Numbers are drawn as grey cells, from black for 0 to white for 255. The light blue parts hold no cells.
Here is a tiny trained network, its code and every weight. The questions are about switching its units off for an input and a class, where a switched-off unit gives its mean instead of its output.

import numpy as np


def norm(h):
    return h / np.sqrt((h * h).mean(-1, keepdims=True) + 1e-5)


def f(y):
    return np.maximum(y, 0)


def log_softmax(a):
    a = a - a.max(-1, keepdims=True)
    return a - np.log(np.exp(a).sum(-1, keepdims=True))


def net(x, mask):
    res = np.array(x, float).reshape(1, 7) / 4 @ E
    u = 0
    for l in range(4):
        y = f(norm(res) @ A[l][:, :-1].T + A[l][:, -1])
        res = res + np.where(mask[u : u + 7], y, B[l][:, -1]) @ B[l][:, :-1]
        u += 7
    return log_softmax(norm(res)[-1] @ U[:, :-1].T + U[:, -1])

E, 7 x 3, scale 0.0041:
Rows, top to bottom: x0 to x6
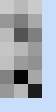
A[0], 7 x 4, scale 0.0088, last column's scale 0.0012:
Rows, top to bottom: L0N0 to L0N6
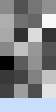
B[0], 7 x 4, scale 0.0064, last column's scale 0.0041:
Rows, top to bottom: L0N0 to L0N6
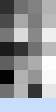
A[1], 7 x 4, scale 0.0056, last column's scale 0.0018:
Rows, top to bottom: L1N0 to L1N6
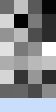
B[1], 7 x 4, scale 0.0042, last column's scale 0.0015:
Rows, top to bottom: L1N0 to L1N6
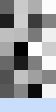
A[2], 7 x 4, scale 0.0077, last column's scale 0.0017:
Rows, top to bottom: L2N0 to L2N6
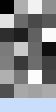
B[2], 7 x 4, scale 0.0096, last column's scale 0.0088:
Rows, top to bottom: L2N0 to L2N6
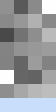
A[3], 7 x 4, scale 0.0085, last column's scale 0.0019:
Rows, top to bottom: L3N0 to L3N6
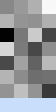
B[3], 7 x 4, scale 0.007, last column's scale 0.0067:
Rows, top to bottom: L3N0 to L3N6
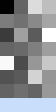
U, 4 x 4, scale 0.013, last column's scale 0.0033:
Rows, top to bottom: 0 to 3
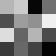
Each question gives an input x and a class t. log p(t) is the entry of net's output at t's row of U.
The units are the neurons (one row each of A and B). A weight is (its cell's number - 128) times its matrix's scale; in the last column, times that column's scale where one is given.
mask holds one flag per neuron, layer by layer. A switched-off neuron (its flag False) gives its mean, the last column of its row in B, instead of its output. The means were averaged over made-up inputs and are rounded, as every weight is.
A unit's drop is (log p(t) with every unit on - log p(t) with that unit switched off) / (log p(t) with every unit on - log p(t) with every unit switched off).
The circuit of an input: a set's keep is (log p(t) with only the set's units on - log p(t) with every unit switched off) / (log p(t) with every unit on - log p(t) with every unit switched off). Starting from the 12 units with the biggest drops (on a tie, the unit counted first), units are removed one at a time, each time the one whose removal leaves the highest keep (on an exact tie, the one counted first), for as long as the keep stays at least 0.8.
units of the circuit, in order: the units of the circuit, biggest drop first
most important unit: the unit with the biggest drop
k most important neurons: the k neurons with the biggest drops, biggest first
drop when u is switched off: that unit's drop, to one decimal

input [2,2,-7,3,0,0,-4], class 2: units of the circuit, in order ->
(L0N5, L0N6, L2N5)
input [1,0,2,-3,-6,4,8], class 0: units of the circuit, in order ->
(L3N0, L0N6)
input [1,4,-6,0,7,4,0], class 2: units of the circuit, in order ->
(L0N5, L2N5)
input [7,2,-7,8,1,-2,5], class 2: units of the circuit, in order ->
(L0N5, L3N2)
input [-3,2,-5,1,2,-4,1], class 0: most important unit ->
L0N6
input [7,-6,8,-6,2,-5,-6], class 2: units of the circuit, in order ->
(L0N5, L2N5)
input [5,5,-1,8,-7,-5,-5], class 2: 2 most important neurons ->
(L2N5, L0N5)
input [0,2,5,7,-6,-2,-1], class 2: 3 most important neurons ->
(L0N5, L0N6, L1N6)
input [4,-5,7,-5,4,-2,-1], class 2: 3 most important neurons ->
(L0N5, L0N3, L0N6)
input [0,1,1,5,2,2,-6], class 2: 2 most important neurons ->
(L2N5, L0N5)
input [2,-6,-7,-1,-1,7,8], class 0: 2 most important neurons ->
(L0N6, L3N0)
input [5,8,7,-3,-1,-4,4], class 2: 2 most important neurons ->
(L0N5, L0N6)
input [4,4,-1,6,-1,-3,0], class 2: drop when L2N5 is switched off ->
0.2
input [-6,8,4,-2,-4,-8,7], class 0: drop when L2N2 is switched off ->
0.0
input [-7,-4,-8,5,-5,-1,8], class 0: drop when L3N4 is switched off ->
0.1
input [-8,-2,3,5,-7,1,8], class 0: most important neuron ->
(L3N0)
